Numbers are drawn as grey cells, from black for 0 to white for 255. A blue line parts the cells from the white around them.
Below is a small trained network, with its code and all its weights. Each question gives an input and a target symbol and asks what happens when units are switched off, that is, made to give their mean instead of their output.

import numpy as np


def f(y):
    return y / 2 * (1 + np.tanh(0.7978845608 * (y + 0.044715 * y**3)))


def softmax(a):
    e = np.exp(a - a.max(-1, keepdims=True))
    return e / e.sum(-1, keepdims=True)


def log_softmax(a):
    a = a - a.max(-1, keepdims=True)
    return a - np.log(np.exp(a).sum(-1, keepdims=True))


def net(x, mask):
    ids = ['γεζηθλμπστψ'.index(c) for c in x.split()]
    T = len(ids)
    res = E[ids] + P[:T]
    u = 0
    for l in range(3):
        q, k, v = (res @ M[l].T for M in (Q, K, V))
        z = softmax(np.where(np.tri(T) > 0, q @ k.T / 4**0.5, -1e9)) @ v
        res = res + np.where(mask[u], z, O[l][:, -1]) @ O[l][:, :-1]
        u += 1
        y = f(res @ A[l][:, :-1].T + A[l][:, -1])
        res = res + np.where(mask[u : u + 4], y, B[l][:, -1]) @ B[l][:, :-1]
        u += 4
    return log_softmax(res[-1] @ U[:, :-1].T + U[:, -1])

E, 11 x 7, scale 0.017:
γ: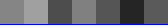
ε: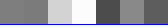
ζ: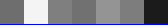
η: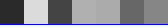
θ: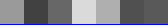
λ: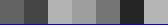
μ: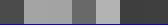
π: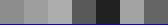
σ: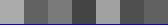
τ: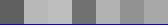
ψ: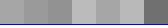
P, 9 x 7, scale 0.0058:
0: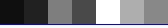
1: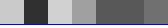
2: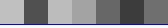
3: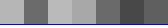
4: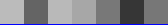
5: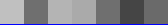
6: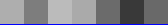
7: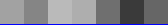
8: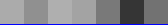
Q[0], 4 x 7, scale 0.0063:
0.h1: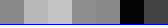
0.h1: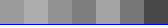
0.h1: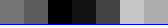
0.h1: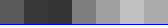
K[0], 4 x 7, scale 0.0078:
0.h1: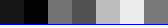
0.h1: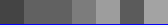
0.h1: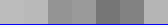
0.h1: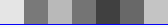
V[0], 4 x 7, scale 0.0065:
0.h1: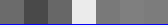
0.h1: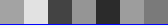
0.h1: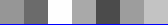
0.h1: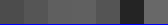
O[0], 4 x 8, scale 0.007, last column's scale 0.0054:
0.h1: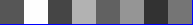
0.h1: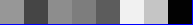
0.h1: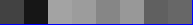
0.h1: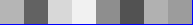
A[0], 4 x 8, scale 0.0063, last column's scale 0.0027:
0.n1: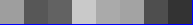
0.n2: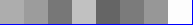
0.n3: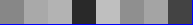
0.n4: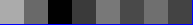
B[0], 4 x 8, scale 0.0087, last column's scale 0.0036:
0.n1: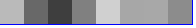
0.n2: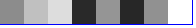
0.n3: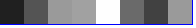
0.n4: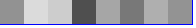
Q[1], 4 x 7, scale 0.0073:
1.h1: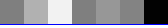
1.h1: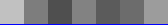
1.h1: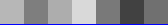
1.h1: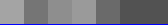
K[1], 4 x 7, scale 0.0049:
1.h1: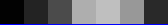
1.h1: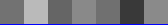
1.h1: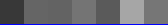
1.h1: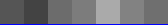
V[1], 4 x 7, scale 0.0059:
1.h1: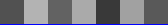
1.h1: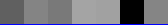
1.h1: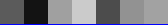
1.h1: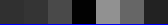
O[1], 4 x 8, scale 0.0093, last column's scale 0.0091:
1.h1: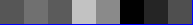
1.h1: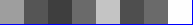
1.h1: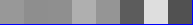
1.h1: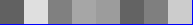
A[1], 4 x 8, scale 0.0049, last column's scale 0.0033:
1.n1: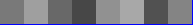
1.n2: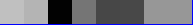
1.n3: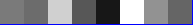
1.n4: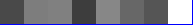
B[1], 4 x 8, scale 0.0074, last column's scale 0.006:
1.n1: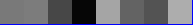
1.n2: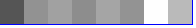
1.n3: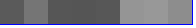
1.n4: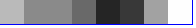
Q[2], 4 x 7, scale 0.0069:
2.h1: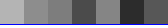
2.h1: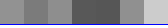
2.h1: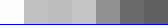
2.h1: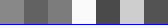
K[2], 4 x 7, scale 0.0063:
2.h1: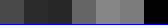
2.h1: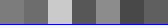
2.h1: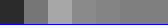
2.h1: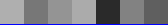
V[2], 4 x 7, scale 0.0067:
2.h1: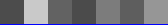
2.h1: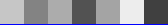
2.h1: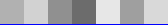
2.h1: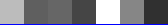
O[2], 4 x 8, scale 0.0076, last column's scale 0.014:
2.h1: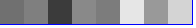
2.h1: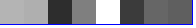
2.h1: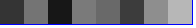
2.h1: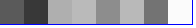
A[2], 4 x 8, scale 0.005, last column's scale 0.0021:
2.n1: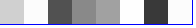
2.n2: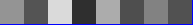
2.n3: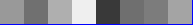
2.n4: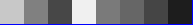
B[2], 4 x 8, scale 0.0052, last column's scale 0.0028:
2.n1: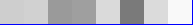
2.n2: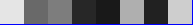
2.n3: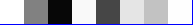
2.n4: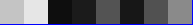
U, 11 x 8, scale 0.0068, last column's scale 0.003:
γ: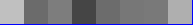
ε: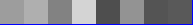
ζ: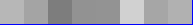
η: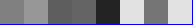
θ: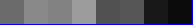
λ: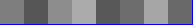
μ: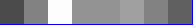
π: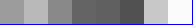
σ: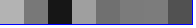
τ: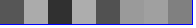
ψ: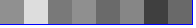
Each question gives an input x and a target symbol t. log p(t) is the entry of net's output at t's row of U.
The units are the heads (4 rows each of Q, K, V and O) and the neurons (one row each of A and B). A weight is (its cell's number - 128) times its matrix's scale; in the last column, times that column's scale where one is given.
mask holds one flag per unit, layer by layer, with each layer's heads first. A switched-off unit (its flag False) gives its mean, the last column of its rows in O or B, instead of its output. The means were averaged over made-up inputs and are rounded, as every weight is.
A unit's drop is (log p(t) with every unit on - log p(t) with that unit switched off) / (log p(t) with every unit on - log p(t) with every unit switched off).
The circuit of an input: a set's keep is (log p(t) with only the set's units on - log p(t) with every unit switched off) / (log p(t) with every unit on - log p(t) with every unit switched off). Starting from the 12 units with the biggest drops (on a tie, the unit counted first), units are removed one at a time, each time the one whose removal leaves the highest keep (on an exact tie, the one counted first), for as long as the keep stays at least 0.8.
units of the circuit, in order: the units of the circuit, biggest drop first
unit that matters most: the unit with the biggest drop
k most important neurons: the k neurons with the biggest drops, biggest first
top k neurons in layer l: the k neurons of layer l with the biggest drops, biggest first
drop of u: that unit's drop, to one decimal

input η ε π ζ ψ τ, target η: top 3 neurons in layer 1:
[1.n4; 1.n2; 1.n1]
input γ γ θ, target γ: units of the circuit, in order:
[1.h1; 0.h1; 0.n2; 2.n2]
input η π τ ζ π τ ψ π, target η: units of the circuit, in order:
[1.h1; 2.h1; 0.h1]
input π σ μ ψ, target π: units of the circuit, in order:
[2.h1; 1.h1; 0.h1]
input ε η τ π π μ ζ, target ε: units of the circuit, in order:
[1.h1; 0.h1; 2.h1; 2.n3]
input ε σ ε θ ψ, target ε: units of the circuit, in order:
[0.h1; 1.h1; 2.h1; 2.n3]
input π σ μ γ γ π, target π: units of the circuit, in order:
[2.h1; 1.h1; 0.h1]
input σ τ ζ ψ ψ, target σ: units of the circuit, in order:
[2.h1; 1.h1; 0.h1]
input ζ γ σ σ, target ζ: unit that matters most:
2.h1
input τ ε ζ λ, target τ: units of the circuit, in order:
[1.h1; 2.h1; 0.n3; 0.h1]
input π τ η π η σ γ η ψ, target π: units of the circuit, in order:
[2.h1; 0.h1; 1.h1; 0.n2]
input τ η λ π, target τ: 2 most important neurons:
[0.n3; 2.n2]
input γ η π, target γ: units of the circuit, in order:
[1.h1; 0.h1; 2.h1; 0.n4]
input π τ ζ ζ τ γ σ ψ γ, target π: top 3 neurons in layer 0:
[0.n4; 0.n3; 0.n2]
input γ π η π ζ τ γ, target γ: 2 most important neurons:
[0.n2; 2.n2]
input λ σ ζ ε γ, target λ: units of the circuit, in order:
[0.h1; 1.h1; 2.h1]
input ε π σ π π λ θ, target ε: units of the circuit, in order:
[0.h1; 2.h1; 1.h1; 2.n3]
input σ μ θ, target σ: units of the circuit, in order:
[2.h1; 1.h1; 0.h1]
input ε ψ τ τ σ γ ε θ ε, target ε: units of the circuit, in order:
[0.h1; 2.n3; 1.h1; 2.h1]
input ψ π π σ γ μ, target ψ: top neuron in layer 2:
[2.n1]
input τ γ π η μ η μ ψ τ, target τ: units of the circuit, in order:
[1.h1; 2.h1; 0.n3]
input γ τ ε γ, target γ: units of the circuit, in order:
[1.h1; 0.h1; 0.n2]
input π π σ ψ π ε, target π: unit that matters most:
2.h1
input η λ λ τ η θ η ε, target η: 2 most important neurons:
[0.n2; 2.n3]
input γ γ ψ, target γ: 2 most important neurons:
[0.n2; 0.n4]
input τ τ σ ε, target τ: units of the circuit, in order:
[1.h1; 0.n3; 2.h1; 0.h1]
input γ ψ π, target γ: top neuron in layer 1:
[1.n2]
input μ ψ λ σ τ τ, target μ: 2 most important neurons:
[0.n3; 2.n3]
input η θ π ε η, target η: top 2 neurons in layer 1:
[1.n4; 1.n1]
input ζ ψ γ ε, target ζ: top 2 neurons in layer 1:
[1.n1; 1.n4]
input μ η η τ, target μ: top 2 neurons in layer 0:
[0.n3; 0.n2]
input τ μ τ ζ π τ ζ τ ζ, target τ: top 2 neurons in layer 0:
[0.n3; 0.n2]
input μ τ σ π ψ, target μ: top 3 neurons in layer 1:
[1.n2; 1.n4; 1.n1]
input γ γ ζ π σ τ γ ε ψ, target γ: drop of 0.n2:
0.1
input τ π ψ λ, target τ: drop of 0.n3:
0.6
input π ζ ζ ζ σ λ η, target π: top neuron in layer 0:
[0.n2]
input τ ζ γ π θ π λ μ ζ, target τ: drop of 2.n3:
-0.1
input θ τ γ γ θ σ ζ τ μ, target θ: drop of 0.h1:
0.4
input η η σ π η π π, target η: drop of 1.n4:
0.1
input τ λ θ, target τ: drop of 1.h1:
0.9
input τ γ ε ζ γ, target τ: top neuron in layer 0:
[0.n3]
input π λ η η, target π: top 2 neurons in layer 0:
[0.n2; 0.n3]
